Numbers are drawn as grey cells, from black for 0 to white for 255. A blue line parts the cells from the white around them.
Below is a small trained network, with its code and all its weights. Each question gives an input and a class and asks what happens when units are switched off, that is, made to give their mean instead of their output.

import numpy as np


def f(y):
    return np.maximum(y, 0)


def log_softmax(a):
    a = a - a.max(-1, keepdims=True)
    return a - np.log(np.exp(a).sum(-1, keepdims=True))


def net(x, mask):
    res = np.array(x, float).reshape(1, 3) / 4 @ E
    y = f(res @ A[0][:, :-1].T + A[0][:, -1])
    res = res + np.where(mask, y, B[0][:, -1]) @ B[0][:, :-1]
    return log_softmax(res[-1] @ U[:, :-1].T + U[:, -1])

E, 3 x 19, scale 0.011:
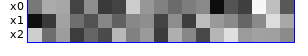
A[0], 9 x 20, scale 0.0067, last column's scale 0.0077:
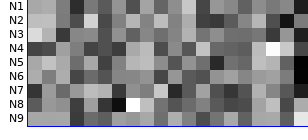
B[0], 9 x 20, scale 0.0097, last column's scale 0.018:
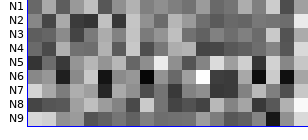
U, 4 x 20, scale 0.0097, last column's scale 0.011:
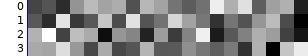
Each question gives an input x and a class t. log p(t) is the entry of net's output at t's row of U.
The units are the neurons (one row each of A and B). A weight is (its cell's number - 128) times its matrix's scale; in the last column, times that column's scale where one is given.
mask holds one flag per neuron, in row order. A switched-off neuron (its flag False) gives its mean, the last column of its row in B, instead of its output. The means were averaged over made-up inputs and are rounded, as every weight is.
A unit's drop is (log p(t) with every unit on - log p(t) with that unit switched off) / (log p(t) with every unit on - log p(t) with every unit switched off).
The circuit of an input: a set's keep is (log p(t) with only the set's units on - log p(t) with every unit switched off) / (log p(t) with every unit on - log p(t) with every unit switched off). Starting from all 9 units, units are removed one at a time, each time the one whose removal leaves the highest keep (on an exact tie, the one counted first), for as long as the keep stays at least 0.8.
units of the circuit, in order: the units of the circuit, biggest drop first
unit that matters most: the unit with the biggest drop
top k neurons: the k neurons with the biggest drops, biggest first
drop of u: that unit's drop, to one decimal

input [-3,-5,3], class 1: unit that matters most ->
N8
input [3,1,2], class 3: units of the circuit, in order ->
N9, N3
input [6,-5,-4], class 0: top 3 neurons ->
N5, N8, N4
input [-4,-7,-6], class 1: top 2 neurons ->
N3, N9
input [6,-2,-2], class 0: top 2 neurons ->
N5, N8
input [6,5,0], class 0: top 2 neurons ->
N8, N2
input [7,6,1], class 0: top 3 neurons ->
N8, N5, N2
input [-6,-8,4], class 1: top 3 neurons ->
N8, N3, N5
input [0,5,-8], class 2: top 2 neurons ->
N7, N2
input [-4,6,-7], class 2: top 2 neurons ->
N2, N7
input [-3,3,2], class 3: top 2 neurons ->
N5, N8
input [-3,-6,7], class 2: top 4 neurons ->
N4, N1, N9, N6
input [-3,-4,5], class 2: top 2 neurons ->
N8, N4
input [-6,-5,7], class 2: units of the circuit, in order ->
N8
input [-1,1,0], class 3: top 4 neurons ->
N5, N8, N6, N7
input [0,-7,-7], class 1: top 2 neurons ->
N2, N9
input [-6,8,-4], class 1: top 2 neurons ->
N8, N5
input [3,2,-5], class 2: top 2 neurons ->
N7, N2
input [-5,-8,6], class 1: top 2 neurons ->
N3, N8
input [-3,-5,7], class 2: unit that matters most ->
N4
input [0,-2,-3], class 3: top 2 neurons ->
N6, N5
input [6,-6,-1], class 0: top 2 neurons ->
N5, N8
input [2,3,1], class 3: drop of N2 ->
0.3
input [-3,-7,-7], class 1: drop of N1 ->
0.0
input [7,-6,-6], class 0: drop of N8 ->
1.0
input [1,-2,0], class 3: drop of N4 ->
0.3
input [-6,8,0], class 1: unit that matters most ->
N8
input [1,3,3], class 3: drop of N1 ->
0.1
